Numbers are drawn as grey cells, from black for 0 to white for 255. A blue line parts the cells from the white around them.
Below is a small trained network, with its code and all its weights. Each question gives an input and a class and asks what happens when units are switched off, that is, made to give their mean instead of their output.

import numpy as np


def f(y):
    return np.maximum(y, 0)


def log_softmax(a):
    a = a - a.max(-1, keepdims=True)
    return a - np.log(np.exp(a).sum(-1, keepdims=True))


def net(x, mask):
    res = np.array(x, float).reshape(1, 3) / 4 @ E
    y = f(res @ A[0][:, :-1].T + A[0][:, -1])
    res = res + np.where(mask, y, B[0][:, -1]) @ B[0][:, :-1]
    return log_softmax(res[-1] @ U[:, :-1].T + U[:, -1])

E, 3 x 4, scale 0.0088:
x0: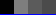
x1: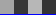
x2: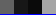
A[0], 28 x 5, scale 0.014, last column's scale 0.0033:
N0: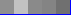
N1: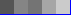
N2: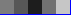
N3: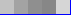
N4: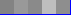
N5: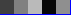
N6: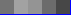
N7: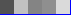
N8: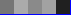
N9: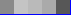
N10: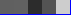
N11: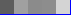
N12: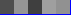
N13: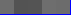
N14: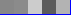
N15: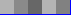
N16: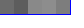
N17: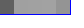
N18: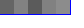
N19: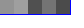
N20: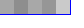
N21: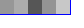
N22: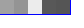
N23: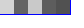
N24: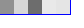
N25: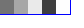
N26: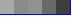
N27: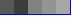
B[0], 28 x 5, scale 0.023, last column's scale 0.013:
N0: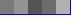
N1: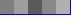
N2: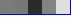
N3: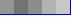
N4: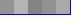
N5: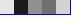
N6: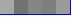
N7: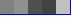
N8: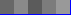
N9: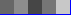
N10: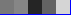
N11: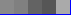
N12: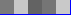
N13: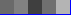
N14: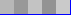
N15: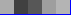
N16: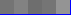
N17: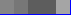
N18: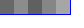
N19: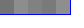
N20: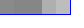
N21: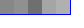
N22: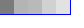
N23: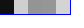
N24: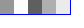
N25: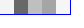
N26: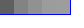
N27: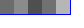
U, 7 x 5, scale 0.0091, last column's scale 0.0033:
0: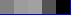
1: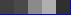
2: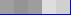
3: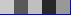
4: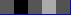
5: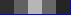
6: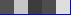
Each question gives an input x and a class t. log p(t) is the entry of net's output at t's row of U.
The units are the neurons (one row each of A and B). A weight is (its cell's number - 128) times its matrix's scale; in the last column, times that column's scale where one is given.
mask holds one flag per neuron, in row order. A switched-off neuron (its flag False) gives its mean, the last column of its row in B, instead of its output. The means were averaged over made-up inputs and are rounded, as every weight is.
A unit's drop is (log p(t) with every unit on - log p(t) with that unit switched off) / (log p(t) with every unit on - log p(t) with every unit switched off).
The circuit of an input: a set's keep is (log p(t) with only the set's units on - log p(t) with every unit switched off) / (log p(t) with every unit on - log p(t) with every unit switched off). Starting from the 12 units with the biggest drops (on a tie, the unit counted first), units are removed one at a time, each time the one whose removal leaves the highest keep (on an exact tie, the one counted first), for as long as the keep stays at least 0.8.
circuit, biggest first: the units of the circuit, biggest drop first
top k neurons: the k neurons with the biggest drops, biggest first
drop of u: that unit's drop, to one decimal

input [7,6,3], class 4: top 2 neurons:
N5, N24
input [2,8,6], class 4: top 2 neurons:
N24, N12
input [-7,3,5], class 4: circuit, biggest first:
N24, N22
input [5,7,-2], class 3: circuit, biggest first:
N5
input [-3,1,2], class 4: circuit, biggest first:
N24, N22, N12
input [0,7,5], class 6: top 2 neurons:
N25, N15
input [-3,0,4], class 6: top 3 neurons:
N5, N25, N3
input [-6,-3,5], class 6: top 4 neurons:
N25, N22, N5, N14
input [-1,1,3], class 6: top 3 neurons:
N5, N25, N3
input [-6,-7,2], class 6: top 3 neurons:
N25, N22, N5
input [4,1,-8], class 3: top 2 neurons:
N5, N24
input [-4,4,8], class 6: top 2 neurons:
N5, N25
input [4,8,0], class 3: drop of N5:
0.1
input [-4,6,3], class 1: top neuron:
N24
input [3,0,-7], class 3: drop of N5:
0.4
